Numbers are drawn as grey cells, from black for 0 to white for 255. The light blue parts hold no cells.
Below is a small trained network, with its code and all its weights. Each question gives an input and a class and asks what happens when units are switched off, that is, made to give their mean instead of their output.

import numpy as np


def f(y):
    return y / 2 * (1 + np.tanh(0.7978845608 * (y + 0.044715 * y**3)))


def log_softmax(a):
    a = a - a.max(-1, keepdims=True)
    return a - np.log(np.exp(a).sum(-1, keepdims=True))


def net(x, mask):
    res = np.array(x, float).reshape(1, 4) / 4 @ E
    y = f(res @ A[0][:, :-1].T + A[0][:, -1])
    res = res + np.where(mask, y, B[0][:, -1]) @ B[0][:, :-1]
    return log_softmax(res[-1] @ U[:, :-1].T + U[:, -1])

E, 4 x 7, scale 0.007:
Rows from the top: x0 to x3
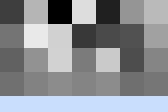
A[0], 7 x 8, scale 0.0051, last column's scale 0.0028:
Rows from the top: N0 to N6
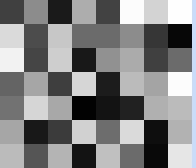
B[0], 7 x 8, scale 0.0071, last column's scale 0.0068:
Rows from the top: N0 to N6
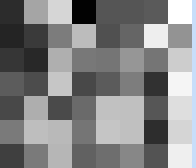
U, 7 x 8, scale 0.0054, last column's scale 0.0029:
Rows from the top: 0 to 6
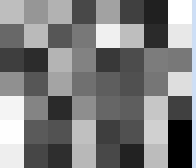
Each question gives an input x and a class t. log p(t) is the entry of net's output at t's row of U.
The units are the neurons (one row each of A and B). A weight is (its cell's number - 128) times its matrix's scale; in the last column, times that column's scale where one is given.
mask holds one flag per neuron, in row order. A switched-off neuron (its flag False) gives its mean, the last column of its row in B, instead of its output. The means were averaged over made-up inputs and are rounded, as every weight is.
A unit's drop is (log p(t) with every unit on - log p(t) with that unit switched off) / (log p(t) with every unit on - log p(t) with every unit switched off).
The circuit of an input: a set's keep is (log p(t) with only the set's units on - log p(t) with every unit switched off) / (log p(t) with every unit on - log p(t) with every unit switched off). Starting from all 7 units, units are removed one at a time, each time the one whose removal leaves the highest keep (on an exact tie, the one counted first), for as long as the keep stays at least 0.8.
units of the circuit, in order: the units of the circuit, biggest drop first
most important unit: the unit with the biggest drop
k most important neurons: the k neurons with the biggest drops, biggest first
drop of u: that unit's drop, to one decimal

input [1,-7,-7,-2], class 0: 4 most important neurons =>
N0, N4, N3, N5
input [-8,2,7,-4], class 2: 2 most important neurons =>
N2, N1
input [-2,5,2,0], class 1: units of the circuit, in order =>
N4, N0
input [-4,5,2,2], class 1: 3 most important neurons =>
N4, N0, N3
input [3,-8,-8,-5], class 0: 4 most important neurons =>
N0, N3, N5, N4
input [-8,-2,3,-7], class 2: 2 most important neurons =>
N2, N1
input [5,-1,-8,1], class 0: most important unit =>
N5
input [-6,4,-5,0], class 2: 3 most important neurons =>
N2, N1, N5
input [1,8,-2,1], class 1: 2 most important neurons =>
N4, N0
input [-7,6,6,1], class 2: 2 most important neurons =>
N2, N1
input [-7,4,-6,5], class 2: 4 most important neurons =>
N2, N1, N5, N6
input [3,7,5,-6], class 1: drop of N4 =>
0.8
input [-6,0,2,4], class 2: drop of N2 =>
0.3
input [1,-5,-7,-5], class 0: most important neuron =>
N0
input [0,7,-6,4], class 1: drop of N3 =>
0.0
